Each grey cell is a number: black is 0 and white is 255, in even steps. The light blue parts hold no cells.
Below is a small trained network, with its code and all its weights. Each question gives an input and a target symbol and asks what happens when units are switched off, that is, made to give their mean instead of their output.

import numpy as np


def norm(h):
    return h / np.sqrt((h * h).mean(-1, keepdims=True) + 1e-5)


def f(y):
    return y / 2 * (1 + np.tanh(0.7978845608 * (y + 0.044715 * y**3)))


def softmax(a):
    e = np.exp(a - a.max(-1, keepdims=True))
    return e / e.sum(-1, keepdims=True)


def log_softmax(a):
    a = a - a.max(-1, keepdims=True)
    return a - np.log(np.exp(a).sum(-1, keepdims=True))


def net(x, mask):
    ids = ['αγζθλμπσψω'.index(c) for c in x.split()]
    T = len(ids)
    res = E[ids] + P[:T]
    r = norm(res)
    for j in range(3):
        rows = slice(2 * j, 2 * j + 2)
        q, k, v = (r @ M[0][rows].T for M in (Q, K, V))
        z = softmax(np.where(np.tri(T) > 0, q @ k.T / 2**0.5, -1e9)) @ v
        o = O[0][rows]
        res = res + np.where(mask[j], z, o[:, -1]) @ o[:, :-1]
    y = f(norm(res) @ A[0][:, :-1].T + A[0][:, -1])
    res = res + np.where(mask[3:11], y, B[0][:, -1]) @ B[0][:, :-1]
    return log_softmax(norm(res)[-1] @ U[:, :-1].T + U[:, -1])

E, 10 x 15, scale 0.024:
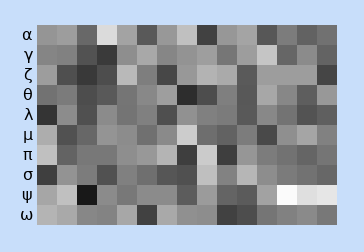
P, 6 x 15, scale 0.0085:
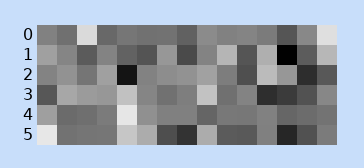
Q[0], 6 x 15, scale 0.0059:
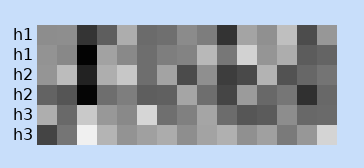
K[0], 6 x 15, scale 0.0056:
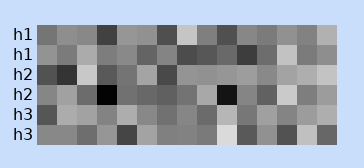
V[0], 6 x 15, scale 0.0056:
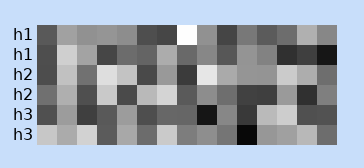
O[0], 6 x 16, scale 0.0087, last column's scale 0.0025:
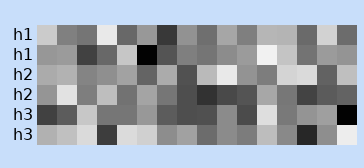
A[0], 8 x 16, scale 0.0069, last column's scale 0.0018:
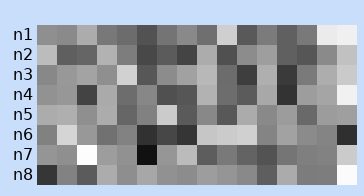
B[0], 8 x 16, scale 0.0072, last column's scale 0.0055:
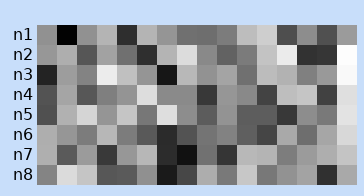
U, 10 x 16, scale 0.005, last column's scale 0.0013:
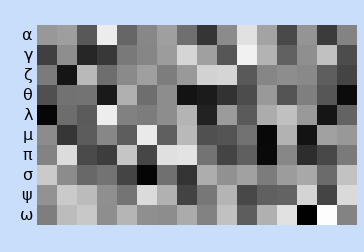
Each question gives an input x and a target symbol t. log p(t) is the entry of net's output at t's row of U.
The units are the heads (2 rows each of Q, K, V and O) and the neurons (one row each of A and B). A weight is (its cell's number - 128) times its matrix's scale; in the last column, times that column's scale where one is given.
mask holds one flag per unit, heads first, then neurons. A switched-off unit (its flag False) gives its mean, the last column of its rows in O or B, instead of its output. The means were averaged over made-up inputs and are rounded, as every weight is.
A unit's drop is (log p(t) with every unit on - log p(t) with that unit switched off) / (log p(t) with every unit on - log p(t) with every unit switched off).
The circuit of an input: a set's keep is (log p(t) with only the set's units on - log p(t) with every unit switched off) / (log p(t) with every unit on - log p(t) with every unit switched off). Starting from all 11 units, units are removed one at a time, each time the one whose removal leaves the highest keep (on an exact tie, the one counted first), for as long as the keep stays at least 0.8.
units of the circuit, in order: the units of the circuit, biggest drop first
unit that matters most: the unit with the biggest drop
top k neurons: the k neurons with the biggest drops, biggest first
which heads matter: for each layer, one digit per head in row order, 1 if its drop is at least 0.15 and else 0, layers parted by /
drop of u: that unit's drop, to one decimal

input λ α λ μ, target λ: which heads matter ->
111
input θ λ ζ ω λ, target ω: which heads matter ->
001
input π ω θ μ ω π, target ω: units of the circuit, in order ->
(h3 n3)
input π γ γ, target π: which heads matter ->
001
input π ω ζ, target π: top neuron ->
(n7)
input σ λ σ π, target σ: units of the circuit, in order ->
(h3 h1)
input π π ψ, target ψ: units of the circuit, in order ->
(h1 n2)
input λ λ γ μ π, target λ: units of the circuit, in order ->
(h3 n4 n2)
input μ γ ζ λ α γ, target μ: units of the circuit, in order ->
(h1 h2)
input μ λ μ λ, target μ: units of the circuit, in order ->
(h2 h1)
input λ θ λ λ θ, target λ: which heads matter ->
101
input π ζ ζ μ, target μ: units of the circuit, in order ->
(h1 n7)
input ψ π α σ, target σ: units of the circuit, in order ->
(n6 h2)
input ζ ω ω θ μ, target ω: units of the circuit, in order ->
(h3)
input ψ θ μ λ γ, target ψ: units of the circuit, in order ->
(h1 h2)
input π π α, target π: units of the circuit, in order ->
(h3 h1)
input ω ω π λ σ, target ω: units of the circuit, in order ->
(h1 h3)
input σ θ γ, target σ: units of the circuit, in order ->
(h2 h3 n3)
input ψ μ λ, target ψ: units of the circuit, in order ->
(h1 h2 n2)
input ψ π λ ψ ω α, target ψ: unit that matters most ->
h2
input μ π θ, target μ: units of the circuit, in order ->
(h2 h1)
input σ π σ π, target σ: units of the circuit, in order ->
(h2 h3)
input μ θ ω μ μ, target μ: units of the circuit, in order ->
(h1 h2)
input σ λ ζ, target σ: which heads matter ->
011
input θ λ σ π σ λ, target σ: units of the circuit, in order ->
(h2 h3 n8)
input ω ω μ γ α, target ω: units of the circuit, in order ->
(h3 h1)
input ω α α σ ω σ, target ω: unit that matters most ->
h1
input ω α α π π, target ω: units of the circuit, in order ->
(h1 h3)
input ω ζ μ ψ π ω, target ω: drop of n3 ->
0.3
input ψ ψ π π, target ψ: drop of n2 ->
0.1
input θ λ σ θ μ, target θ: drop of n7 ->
0.2
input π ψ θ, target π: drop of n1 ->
0.1
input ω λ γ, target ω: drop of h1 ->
0.2
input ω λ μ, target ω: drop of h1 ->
0.1
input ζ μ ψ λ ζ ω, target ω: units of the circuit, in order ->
(n3)
